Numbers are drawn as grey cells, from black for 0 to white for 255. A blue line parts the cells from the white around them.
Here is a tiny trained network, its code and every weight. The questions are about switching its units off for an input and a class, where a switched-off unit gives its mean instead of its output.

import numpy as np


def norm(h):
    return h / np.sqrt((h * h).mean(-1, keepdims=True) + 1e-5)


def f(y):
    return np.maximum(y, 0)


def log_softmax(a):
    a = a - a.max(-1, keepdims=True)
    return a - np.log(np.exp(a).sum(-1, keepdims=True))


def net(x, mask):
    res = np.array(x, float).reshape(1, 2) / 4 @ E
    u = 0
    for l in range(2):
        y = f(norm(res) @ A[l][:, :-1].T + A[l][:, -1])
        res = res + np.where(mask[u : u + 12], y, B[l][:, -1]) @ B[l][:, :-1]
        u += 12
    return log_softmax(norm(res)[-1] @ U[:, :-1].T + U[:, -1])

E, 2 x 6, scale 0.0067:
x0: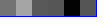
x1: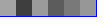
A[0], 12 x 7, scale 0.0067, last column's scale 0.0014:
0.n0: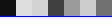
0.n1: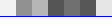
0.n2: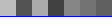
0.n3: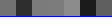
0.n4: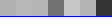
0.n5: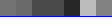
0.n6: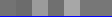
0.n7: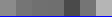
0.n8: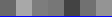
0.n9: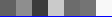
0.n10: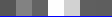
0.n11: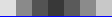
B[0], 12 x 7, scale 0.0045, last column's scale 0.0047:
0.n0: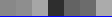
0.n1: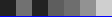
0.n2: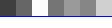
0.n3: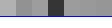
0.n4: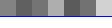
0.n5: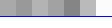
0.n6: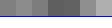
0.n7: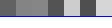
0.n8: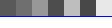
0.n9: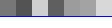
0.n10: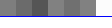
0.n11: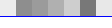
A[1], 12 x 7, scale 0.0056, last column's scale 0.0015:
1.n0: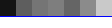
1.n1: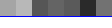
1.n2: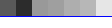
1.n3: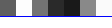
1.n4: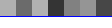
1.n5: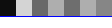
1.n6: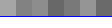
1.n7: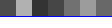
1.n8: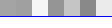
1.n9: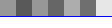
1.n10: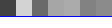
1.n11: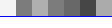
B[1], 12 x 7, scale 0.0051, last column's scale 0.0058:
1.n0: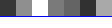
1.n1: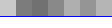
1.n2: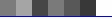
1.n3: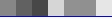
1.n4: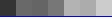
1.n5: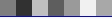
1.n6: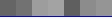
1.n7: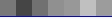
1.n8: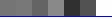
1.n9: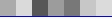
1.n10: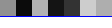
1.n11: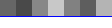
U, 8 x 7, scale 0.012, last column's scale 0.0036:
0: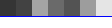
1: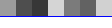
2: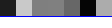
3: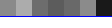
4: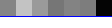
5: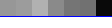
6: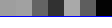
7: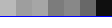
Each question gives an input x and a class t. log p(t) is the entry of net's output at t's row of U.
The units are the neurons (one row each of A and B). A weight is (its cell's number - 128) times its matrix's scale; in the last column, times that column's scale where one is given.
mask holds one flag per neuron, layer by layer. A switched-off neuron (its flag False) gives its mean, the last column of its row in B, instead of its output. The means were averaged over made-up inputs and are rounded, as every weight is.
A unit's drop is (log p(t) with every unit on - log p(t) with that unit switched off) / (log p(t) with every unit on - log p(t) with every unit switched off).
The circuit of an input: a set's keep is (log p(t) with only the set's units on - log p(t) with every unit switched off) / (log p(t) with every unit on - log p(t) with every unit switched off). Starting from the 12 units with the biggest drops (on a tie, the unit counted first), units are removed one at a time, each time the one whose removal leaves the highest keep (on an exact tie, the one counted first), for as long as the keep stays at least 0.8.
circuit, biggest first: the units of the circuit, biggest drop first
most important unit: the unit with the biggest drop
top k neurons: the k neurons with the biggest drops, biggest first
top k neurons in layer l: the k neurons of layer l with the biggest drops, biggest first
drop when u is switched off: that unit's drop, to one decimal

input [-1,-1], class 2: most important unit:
0.n11
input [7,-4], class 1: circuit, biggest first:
[1.n3; 1.n1]
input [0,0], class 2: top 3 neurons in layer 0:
[0.n1; 0.n11; 0.n0]
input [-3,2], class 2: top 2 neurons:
[0.n11; 1.n2]
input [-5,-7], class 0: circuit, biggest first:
[0.n11; 1.n10]
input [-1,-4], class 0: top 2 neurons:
[0.n11; 0.n2]
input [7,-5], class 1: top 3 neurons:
[1.n3; 0.n2; 1.n1]
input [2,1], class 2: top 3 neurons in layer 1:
[1.n8; 1.n3; 1.n1]
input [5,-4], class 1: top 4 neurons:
[1.n3; 0.n2; 0.n1; 1.n1]
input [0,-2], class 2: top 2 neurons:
[0.n9; 1.n10]
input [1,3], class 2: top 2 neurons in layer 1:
[1.n10; 1.n5]
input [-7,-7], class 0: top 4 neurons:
[0.n11; 1.n10; 1.n3; 1.n5]
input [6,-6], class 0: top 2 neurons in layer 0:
[0.n9; 0.n8]
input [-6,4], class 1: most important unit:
1.n2
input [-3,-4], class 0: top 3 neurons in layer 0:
[0.n11; 0.n8; 0.n2]
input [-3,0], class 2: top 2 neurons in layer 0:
[0.n11; 0.n5]
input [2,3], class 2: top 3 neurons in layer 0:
[0.n2; 0.n1; 0.n7]
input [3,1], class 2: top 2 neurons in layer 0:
[0.n8; 0.n7]
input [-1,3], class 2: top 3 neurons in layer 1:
[1.n2; 1.n10; 1.n5]
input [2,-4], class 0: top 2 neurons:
[0.n11; 1.n2]
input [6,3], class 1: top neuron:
[0.n11]
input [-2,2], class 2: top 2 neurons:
[1.n2; 0.n11]
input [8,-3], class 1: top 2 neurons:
[1.n3; 1.n1]
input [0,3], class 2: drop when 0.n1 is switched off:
0.2
